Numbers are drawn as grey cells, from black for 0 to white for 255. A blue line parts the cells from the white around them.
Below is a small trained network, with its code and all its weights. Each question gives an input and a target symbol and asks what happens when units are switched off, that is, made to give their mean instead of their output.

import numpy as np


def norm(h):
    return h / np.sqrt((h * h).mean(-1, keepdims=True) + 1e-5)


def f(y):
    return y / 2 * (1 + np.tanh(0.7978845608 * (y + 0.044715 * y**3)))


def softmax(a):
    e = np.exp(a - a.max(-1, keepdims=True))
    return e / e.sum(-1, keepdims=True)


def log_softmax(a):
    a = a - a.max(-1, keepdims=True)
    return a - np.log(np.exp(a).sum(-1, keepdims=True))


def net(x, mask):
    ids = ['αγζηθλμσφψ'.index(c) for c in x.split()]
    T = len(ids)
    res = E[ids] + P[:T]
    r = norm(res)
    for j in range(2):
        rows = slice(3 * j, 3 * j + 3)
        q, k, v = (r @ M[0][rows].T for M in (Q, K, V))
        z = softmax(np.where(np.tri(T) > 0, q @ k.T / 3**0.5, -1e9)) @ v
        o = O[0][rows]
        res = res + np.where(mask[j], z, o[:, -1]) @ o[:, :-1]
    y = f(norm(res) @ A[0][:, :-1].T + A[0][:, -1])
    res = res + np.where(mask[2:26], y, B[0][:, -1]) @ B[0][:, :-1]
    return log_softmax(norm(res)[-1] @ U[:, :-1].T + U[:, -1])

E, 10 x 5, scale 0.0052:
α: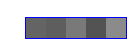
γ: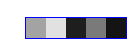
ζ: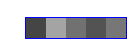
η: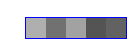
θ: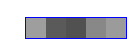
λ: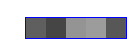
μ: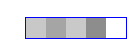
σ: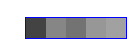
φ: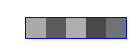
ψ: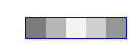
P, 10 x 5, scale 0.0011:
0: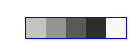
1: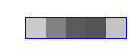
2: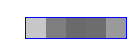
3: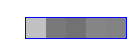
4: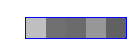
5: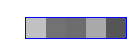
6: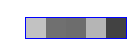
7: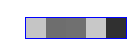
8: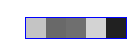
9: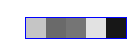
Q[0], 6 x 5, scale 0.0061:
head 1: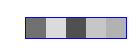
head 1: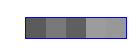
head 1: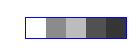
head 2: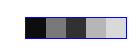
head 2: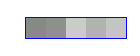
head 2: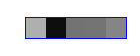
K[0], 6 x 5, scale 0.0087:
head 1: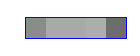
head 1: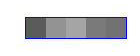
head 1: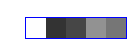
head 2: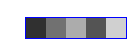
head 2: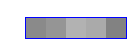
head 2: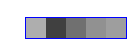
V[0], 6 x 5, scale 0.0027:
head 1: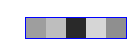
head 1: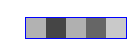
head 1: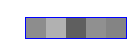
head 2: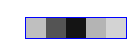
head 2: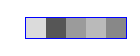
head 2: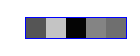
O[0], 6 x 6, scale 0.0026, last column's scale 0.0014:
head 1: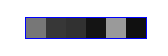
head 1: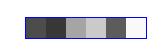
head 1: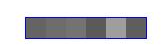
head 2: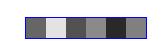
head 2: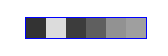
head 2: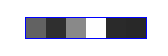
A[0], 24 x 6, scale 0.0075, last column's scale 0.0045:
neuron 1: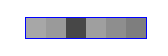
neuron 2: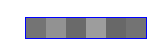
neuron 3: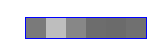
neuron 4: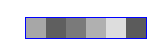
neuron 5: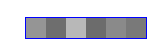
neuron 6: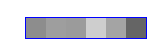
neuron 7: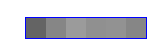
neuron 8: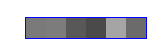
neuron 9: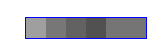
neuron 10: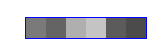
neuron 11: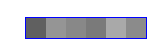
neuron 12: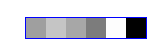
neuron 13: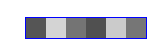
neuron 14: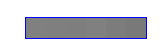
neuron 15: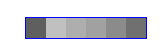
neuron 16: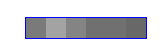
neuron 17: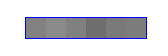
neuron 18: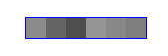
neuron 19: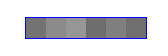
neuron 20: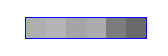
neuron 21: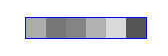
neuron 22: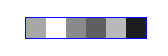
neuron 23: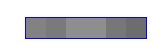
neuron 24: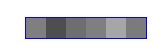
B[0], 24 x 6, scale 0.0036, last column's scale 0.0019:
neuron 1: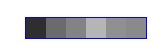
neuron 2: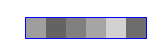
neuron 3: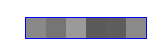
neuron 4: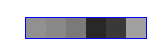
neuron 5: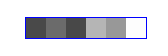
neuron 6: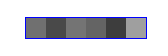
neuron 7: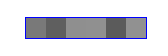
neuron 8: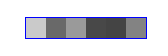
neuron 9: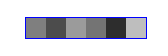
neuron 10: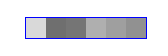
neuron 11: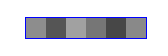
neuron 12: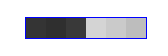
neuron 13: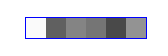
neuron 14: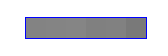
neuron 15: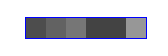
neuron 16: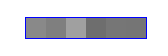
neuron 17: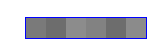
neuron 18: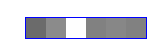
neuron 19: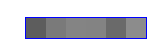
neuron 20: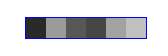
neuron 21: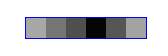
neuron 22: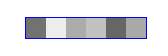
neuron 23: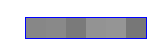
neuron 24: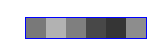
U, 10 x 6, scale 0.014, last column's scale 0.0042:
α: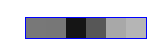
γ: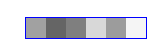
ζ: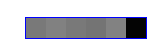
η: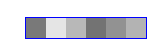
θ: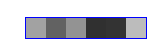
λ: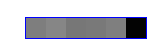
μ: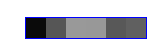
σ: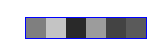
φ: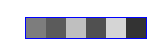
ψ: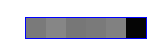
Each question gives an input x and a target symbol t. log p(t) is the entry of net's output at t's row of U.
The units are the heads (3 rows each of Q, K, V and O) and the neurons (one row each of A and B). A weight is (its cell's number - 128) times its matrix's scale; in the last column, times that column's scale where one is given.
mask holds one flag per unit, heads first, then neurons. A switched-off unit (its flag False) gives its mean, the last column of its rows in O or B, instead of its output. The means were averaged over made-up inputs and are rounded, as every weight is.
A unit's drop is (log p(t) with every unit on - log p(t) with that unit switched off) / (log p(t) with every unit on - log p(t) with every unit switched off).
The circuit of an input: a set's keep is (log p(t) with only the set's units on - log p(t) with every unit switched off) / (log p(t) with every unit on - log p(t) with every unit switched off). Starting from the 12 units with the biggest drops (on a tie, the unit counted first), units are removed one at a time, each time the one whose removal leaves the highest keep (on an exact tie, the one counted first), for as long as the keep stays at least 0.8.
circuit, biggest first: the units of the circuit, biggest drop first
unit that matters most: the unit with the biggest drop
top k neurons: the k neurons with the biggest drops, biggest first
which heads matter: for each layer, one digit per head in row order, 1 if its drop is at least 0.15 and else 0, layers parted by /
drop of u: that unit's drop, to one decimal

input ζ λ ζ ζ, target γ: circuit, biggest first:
[head 2; neuron 10]
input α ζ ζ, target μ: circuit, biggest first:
[head 2]
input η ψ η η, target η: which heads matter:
11
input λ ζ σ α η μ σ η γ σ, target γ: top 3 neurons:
[neuron 10; neuron 2; neuron 20]
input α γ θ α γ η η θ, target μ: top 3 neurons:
[neuron 1; neuron 18; neuron 13]
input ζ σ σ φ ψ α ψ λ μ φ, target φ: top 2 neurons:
[neuron 22; neuron 12]
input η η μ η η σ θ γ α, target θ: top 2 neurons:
[neuron 8; neuron 5]
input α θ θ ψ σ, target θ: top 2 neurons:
[neuron 12; neuron 5]
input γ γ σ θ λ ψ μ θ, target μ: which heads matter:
11
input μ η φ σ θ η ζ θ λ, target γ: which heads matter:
00
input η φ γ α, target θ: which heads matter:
00
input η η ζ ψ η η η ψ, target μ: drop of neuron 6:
0.2
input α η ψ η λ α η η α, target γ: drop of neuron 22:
0.0
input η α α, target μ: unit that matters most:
head 1
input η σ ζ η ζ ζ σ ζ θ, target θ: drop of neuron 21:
0.1
